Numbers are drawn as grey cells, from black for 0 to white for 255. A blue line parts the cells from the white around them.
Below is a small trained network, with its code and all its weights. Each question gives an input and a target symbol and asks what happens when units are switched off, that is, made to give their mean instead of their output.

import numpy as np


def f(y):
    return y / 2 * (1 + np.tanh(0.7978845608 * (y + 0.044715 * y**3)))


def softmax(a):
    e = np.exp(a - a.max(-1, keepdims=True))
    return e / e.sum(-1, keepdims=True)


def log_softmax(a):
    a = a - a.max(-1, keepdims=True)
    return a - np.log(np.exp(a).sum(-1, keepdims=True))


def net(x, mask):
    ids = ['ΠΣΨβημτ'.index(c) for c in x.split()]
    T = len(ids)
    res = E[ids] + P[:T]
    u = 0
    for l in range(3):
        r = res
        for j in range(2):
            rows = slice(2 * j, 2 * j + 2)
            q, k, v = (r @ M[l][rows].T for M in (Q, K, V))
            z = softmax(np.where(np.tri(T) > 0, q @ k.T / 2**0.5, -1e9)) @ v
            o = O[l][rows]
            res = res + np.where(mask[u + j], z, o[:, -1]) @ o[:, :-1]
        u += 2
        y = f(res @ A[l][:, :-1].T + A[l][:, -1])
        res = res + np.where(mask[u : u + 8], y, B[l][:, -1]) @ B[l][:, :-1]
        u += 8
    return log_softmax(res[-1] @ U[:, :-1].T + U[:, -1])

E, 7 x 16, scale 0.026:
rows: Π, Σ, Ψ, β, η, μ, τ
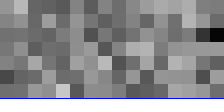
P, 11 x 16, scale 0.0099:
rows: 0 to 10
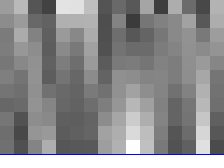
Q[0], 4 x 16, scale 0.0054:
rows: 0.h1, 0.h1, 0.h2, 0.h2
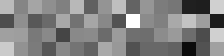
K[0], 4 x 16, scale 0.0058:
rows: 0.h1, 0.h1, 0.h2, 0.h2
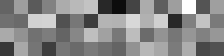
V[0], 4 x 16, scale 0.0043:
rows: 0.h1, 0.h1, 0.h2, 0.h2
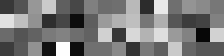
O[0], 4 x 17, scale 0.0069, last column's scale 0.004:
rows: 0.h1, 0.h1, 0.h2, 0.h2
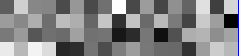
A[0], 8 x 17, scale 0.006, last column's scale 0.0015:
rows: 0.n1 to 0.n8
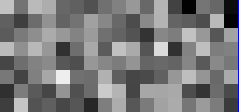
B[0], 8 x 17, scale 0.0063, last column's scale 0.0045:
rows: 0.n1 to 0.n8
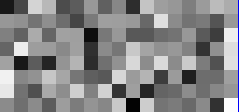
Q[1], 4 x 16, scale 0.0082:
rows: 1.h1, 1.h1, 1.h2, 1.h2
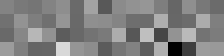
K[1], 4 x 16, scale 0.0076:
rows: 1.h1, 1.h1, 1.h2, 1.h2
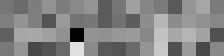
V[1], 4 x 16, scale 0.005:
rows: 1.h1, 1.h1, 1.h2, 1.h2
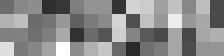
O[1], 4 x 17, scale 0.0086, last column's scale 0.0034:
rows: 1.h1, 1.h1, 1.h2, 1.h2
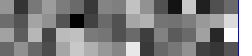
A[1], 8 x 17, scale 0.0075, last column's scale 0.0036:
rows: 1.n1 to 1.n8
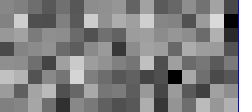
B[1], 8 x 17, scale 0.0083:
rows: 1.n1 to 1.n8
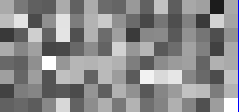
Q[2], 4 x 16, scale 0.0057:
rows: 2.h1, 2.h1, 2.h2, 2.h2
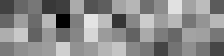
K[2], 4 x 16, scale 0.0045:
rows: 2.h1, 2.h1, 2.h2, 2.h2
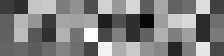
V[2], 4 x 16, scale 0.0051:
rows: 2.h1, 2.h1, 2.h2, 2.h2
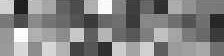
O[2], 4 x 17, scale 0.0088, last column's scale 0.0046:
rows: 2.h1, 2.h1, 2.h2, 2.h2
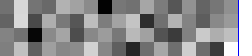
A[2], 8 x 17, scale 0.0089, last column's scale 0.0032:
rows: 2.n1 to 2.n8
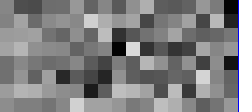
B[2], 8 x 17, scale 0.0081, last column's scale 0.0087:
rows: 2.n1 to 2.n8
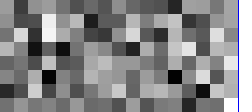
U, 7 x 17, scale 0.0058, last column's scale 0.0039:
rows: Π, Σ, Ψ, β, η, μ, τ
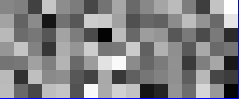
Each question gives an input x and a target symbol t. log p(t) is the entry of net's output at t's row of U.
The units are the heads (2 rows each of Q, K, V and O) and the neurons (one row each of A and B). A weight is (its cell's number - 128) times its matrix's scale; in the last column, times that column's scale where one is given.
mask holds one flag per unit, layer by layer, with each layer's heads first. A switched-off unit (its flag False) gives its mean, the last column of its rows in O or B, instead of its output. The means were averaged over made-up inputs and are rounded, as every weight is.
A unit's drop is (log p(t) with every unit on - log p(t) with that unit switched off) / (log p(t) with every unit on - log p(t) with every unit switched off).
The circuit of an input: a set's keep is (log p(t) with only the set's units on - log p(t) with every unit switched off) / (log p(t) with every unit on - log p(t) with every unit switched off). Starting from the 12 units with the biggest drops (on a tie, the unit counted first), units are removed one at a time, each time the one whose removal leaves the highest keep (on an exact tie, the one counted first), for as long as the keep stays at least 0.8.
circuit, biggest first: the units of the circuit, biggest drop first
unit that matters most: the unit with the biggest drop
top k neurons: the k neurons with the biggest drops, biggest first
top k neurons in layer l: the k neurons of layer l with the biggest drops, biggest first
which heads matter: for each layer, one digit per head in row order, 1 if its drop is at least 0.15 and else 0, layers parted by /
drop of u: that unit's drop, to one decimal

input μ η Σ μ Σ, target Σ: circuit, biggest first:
(1.h2, 2.n6, 0.h1)
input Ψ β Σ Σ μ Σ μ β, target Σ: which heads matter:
00 / 11 / 10
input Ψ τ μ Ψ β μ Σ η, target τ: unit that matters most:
2.h2
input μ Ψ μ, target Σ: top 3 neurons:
(2.n6, 1.n6, 1.n5)
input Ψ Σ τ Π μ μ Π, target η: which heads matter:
00 / 01 / 01
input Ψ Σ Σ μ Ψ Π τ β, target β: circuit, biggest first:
(1.h2, 0.n6)
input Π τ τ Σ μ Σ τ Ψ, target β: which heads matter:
01 / 11 / 11
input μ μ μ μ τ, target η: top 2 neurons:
(2.n7, 0.n5)
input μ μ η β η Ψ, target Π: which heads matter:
00 / 01 / 01
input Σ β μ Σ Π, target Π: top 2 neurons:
(2.n3, 1.n2)
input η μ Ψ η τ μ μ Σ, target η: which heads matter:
00 / 01 / 11
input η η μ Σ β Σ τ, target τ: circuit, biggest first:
(1.h2, 1.n5, 0.n6)
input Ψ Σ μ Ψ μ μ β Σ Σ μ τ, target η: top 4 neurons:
(0.n5, 2.n7, 0.n6, 1.n5)
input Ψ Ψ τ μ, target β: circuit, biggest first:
(0.n6, 1.h2)
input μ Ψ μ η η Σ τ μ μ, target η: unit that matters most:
0.h1
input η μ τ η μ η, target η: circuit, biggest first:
(2.h2, 1.h2, 2.n7, 0.n6)
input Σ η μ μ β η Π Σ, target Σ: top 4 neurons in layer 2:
(2.n6, 2.n2, 2.n8, 2.n3)
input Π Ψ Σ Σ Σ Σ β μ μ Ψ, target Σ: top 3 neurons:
(1.n7, 0.n1, 1.n6)
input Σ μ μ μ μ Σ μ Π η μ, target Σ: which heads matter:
00 / 00 / 00
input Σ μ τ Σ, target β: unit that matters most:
1.n6
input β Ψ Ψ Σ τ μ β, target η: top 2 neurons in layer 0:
(0.n5, 0.n6)
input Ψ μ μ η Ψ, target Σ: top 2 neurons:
(0.n1, 1.n7)
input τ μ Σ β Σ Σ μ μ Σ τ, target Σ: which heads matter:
01 / 01 / 01
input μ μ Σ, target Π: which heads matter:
01 / 01 / 00
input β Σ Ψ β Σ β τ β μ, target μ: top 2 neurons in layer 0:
(0.n6, 0.n5)
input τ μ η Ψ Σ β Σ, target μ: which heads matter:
00 / 01 / 11
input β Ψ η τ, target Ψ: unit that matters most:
1.h2
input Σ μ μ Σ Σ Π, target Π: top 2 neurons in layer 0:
(0.n3, 0.n5)
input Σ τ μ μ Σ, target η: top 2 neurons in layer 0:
(0.n5, 0.n4)
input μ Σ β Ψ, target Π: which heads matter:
10 / 01 / 00
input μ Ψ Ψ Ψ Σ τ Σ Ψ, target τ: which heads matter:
00 / 01 / 11
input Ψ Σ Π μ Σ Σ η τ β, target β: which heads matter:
00 / 01 / 01
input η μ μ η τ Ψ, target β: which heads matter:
01 / 01 / 10
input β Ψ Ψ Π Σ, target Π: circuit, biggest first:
(1.h2)
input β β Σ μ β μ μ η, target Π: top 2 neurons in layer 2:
(2.n2, 2.n6)
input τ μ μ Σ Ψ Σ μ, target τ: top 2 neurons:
(0.n4, 1.n6)
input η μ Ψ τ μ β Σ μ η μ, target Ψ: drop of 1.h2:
0.8
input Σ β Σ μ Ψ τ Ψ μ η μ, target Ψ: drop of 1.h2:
0.6
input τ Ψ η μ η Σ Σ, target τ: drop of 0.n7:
0.0
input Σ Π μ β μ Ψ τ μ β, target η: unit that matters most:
2.n7
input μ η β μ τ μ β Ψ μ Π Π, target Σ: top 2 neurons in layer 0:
(0.n4, 0.n7)
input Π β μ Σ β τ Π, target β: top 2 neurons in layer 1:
(1.n6, 1.n8)
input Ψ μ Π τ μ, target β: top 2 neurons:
(1.n6, 0.n6)
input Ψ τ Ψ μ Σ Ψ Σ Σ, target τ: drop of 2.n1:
0.1
